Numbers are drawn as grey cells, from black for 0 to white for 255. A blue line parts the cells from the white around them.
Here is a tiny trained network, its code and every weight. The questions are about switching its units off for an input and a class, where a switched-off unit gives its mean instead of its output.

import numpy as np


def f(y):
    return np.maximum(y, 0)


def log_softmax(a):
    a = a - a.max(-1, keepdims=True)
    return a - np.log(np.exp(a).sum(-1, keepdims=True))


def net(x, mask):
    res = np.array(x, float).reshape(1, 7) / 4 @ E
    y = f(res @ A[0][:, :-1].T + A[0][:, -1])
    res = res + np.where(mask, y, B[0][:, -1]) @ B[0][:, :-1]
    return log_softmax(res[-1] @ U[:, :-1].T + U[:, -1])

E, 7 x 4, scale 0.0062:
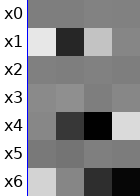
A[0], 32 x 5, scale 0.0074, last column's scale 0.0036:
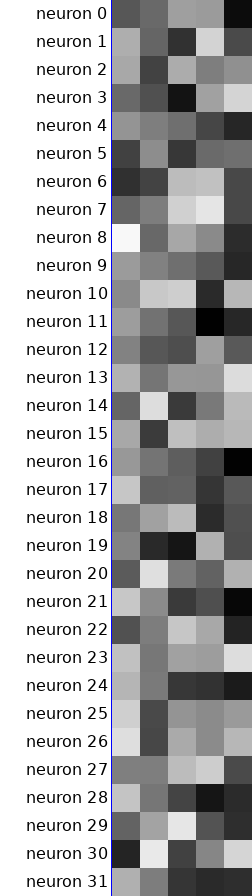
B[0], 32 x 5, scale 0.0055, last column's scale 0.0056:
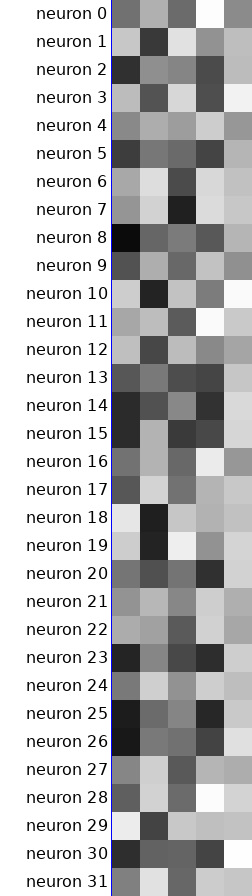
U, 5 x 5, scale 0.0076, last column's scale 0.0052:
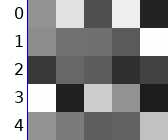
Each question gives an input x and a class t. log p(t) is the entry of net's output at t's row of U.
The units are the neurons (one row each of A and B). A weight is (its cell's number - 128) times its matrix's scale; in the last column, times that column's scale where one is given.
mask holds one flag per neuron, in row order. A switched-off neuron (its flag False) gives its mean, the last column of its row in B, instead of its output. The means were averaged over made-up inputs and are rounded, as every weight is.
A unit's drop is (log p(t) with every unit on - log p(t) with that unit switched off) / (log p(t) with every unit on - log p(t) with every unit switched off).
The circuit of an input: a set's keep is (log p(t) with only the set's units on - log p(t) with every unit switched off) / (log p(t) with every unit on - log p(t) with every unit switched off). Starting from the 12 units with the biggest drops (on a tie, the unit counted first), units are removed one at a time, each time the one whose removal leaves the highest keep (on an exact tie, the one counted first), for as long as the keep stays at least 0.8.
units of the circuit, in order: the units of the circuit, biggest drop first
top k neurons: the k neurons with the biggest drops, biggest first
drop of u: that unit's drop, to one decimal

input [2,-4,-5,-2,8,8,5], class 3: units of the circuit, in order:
neuron 19; neuron 3
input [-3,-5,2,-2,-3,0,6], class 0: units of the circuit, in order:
neuron 11; neuron 28
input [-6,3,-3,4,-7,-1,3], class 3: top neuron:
neuron 10
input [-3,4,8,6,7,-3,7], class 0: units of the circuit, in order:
neuron 28; neuron 31
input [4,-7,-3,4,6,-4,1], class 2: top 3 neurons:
neuron 30; neuron 14; neuron 5
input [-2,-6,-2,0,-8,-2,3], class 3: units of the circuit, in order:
neuron 10; neuron 18
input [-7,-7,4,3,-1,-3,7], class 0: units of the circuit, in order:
neuron 11; neuron 28
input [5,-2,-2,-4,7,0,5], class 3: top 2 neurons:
neuron 19; neuron 3
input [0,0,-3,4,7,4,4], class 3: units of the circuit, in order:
neuron 19; neuron 1
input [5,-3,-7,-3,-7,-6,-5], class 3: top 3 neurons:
neuron 29; neuron 10; neuron 18
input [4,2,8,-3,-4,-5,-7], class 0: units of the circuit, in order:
neuron 7; neuron 6
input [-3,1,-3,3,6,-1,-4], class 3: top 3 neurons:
neuron 19; neuron 1; neuron 3
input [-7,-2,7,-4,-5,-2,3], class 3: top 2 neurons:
neuron 10; neuron 18
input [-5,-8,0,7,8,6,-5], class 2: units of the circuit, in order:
neuron 30
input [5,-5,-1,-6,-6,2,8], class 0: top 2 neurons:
neuron 11; neuron 28
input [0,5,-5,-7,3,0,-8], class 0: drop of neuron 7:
0.2
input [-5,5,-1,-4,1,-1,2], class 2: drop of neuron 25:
0.1
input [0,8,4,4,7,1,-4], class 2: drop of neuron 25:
0.2
